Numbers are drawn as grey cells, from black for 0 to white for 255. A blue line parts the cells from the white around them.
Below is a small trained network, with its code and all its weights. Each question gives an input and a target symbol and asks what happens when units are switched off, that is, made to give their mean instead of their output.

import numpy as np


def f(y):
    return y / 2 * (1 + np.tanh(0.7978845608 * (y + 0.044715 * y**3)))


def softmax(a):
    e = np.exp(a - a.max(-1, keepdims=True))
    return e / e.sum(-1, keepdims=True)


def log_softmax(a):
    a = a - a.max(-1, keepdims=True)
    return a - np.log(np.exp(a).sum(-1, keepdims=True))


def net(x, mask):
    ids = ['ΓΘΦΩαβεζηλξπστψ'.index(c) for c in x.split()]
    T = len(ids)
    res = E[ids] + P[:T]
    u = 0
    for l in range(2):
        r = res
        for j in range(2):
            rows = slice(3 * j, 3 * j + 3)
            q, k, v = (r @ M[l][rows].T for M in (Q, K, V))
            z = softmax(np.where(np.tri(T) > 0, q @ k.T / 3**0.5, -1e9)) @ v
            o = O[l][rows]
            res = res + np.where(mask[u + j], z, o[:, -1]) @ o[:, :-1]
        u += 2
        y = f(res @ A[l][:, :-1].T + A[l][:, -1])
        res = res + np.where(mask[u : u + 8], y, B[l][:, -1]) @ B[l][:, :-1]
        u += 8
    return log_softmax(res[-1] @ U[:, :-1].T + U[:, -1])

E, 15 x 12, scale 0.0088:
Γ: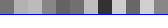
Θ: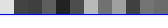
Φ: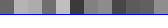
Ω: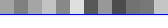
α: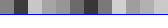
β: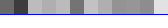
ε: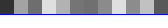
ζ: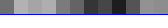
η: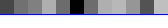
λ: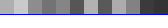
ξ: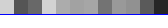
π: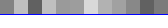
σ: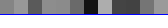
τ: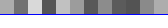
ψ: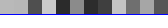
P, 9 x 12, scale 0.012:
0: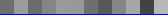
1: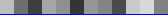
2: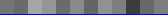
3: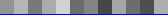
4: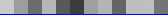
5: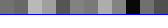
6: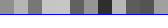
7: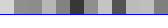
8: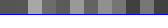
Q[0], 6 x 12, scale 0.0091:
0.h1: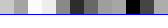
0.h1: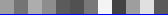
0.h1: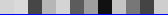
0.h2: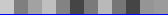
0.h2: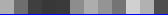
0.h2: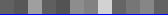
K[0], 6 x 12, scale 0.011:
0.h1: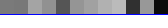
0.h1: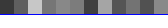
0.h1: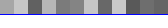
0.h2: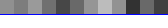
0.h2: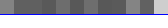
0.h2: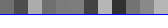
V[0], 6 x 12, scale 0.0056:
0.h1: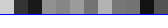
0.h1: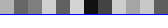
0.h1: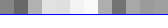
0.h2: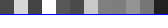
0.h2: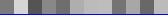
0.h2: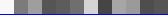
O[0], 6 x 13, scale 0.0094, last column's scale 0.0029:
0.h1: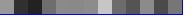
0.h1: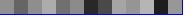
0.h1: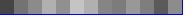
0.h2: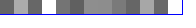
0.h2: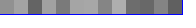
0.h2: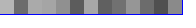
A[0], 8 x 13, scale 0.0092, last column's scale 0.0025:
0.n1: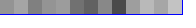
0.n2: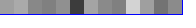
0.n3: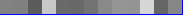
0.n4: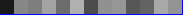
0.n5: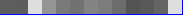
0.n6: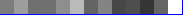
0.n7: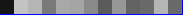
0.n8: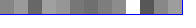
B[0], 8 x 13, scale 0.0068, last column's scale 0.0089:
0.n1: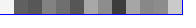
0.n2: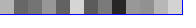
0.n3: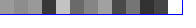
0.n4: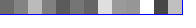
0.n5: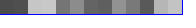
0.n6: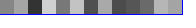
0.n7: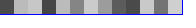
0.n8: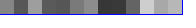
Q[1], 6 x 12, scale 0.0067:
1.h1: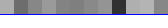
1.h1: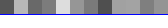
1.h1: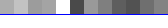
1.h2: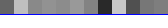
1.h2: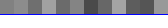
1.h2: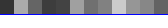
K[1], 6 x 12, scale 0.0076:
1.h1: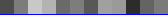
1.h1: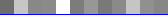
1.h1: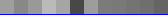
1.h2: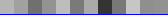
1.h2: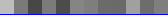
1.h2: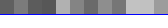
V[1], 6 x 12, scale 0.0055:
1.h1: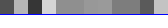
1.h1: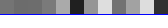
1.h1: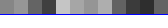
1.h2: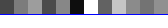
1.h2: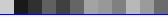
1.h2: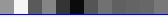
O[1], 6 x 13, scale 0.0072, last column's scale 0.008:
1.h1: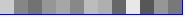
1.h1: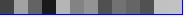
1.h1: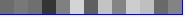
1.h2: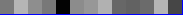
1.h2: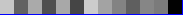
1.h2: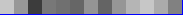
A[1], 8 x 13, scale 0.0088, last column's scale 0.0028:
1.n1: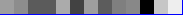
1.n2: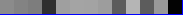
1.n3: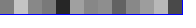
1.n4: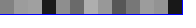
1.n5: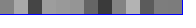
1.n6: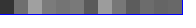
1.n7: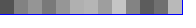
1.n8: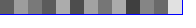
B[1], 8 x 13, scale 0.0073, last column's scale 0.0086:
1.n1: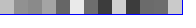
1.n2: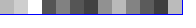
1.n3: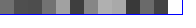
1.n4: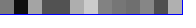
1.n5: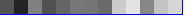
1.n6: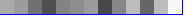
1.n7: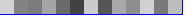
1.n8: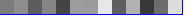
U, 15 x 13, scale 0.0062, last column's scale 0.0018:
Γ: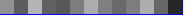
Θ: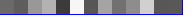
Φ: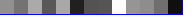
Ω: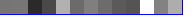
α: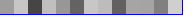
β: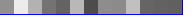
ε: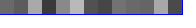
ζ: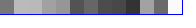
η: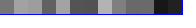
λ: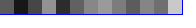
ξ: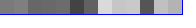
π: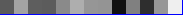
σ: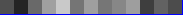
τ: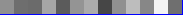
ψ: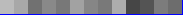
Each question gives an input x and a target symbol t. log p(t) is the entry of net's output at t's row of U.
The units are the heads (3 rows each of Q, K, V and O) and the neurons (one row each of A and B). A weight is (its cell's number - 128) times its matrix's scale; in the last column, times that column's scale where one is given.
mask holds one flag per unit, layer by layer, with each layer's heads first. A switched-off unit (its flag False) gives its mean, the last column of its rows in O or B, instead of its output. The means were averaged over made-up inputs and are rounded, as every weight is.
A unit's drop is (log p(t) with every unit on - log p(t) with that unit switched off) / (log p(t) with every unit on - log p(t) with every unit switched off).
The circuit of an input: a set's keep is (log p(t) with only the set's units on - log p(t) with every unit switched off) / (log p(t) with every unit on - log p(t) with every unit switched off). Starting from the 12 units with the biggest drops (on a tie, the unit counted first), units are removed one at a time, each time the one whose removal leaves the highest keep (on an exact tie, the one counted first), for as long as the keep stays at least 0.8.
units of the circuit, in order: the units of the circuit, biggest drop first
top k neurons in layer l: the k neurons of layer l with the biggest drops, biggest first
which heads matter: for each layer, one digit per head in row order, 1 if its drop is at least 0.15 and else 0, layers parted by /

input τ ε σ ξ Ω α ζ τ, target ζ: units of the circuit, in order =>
[1.h1; 0.h1; 1.n5]
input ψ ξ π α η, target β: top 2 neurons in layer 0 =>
[0.n3; 0.n2]
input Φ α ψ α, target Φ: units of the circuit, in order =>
[0.h1; 1.h2]
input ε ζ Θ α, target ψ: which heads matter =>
10 / 01
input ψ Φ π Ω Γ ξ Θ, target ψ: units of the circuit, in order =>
[1.n1; 0.n4]
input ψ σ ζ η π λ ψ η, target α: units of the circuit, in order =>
[0.h2; 0.n1; 1.n5]
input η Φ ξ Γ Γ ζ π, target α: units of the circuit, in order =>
[0.h2; 1.h1]
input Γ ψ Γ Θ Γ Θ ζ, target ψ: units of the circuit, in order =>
[0.h1; 1.n1; 1.h2; 0.n4]
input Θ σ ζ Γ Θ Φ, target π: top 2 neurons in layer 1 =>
[1.n8; 1.n6]
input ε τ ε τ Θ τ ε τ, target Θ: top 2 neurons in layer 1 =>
[1.n6; 1.n3]
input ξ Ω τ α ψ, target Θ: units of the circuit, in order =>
[1.h1; 0.h2; 0.n2]
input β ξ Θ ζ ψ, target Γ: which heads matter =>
11 / 01
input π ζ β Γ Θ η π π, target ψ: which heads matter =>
10 / 10
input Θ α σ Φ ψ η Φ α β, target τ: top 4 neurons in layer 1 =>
[1.n6; 1.n7; 1.n3; 1.n2]
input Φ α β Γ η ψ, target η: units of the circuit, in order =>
[0.h1; 0.n3; 0.n2]
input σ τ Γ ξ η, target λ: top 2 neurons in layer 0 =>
[0.n7; 0.n2]
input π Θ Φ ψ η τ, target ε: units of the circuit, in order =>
[0.h2]
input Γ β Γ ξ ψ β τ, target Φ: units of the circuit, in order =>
[0.h1; 0.n7; 1.h2]
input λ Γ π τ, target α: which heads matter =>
11 / 00
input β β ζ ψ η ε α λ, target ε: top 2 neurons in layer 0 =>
[0.n4; 0.n3]
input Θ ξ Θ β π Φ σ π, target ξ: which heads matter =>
10 / 11
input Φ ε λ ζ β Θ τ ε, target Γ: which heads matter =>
11 / 01
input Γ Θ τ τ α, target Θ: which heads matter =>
01 / 11
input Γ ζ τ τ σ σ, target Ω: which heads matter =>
11 / 01
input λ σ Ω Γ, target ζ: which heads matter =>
10 / 10
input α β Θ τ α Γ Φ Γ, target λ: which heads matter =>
10 / 01
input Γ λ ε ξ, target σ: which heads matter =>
10 / 00
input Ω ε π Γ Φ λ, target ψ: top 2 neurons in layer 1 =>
[1.n1; 1.n5]
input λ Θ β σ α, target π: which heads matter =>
10 / 01
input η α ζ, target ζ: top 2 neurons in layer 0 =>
[0.n3; 0.n5]
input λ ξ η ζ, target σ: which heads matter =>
11 / 00
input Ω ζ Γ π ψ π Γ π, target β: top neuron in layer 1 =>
[1.n2]
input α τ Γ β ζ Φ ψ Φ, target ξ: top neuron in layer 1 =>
[1.n3]
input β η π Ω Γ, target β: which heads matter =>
10 / 10
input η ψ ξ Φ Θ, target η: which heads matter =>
10 / 11
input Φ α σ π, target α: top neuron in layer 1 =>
[1.n7]
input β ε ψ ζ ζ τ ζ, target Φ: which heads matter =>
10 / 01
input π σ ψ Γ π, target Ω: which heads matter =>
10 / 11
